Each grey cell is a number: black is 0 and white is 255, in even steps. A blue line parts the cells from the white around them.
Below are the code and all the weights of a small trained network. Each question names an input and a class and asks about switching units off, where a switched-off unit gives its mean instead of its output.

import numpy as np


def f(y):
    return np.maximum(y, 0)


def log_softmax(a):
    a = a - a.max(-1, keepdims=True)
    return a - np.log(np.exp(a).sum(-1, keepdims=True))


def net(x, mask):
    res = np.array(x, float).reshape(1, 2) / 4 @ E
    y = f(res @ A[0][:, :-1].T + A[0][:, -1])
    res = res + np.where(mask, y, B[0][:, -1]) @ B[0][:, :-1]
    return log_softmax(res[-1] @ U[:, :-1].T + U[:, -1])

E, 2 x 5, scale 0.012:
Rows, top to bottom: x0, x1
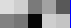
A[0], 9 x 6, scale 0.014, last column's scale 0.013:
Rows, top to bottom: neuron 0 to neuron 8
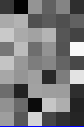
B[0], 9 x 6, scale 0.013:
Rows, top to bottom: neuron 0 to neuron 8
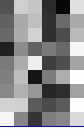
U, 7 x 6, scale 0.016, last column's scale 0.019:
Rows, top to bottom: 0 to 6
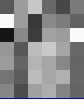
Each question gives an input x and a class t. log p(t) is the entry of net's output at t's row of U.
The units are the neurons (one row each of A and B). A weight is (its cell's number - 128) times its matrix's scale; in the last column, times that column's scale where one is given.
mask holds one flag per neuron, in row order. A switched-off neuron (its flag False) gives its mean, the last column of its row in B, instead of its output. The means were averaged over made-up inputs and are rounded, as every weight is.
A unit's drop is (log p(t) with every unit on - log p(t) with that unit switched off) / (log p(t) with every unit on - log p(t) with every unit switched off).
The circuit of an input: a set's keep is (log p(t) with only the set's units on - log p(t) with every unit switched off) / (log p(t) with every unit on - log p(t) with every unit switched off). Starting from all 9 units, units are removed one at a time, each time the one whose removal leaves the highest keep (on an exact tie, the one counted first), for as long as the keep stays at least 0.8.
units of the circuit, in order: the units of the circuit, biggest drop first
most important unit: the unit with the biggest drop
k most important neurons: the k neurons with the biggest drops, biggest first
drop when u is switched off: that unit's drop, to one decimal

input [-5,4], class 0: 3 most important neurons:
(neuron 8; neuron 5; neuron 0)
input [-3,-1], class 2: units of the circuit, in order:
(neuron 2; neuron 7)
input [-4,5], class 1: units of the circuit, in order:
(neuron 7)
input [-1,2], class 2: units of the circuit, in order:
(neuron 8; neuron 0)
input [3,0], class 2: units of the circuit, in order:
(neuron 0; neuron 7)
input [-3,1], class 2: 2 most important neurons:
(neuron 2; neuron 7)
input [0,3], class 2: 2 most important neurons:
(neuron 8; neuron 0)
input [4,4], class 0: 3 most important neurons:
(neuron 8; neuron 5; neuron 3)
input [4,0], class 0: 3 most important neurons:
(neuron 2; neuron 4; neuron 1)
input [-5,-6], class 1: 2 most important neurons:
(neuron 8; neuron 5)
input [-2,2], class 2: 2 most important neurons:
(neuron 8; neuron 0)
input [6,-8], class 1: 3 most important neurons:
(neuron 8; neuron 5; neuron 0)
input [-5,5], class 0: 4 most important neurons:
(neuron 8; neuron 5; neuron 0; neuron 6)
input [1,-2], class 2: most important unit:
neuron 7
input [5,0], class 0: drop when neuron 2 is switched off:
0.1
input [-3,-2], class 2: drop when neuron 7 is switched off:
0.2
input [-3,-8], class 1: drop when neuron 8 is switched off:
0.3
